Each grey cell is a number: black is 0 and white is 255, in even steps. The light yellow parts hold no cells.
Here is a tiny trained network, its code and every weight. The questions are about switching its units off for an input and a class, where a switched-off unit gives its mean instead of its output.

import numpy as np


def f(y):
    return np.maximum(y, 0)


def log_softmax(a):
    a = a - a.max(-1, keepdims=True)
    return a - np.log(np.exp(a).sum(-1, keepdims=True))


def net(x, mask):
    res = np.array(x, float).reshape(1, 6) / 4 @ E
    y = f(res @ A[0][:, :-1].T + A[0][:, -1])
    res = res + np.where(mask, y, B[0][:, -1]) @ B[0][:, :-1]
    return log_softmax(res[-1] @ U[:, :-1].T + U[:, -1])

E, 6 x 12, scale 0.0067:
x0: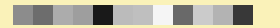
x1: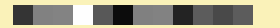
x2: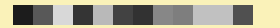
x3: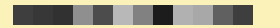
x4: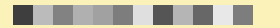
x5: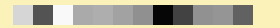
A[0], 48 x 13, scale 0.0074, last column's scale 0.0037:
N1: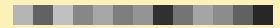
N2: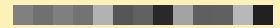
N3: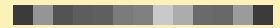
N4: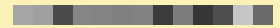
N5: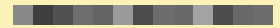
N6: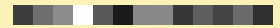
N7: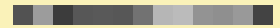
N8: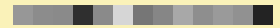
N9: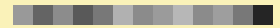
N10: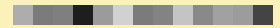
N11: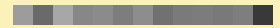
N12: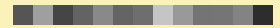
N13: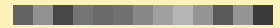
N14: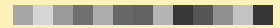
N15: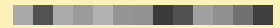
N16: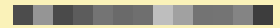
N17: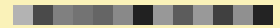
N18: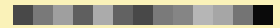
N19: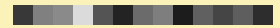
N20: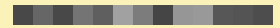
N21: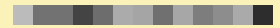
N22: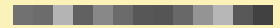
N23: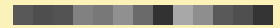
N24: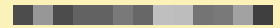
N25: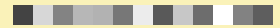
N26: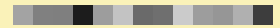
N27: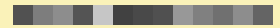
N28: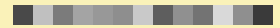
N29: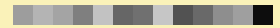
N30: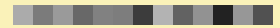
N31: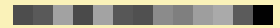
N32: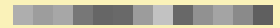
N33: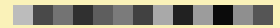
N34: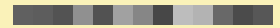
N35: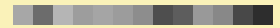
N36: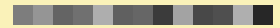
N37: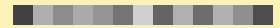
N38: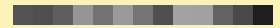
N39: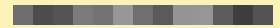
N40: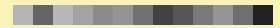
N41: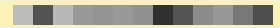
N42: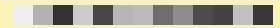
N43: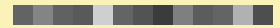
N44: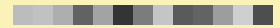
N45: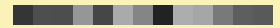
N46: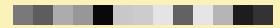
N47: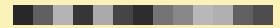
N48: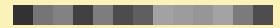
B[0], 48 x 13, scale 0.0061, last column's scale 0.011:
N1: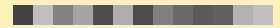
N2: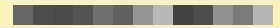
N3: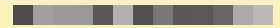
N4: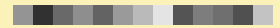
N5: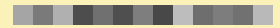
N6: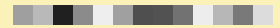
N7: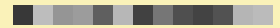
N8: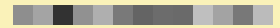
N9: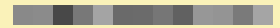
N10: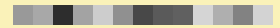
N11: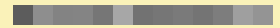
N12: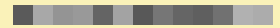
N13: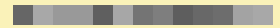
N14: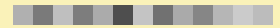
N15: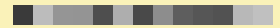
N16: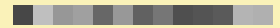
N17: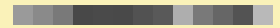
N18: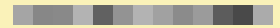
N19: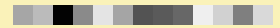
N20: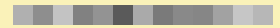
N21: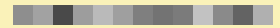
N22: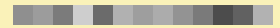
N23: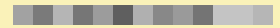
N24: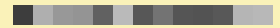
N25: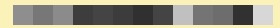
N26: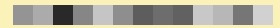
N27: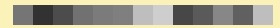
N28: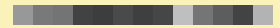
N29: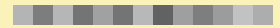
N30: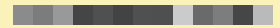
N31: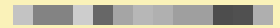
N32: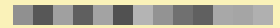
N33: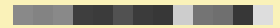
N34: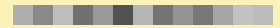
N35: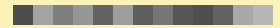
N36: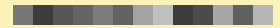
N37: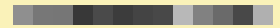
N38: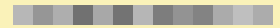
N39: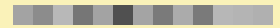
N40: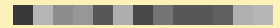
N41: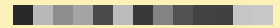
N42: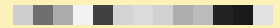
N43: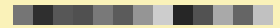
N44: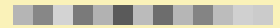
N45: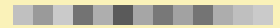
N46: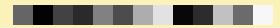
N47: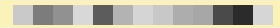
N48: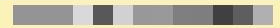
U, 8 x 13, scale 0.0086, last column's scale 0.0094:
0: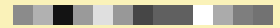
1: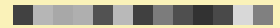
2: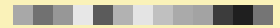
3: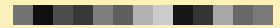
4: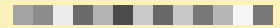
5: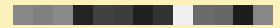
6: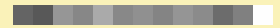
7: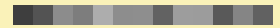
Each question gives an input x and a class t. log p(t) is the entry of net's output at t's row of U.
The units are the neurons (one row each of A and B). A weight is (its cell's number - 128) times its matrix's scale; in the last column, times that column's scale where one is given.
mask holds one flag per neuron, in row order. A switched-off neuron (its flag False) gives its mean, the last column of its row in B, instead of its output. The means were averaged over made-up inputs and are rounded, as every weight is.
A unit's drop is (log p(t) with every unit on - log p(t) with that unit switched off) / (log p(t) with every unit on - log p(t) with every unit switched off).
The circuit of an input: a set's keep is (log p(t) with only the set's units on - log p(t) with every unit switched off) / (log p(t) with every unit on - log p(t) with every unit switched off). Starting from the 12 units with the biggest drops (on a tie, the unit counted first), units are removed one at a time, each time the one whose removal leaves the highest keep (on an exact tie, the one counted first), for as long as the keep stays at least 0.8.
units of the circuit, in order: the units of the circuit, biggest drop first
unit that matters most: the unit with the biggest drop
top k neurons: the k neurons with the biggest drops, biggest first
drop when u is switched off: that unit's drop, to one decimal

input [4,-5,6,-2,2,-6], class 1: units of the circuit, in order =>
(N7)
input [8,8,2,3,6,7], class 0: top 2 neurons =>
(N6, N19)
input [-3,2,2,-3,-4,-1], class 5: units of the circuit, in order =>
(N33, N30)
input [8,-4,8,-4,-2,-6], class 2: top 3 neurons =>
(N47, N48, N31)
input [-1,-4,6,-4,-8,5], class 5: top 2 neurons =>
(N33, N30)
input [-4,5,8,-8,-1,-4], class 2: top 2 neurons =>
(N47, N48)
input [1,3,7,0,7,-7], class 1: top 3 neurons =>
(N7, N42, N16)
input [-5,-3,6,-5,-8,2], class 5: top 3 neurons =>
(N33, N30, N42)
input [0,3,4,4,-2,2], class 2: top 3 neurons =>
(N47, N44, N14)
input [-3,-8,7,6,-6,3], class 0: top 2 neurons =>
(N26, N10)
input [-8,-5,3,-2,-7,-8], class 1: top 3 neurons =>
(N46, N7, N24)
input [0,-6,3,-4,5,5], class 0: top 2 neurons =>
(N10, N26)
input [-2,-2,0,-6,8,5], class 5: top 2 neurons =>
(N25, N28)
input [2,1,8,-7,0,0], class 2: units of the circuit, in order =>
(N47)
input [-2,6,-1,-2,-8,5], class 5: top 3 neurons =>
(N33, N30, N17)
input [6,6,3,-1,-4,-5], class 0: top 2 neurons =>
(N19, N6)
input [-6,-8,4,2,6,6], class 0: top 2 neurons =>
(N26, N10)
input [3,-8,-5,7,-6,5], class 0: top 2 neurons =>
(N10, N26)
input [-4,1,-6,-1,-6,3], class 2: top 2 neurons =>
(N42, N4)
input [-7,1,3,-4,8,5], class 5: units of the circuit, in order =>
(N25)
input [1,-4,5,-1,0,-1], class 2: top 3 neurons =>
(N47, N19, N6)
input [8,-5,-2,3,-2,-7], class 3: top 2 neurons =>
(N46, N41)
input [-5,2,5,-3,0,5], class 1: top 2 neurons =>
(N46, N42)
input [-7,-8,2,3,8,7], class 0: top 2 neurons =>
(N26, N10)
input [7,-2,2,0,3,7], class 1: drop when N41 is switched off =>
0.4
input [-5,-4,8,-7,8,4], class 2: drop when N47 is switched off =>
0.5
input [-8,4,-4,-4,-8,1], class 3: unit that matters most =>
N4
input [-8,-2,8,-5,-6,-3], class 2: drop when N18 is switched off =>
0.2
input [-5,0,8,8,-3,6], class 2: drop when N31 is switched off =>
0.2
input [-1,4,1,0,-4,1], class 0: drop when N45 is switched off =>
0.0
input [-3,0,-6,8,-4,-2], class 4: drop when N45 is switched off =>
0.1
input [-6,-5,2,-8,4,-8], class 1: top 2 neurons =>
(N7, N24)
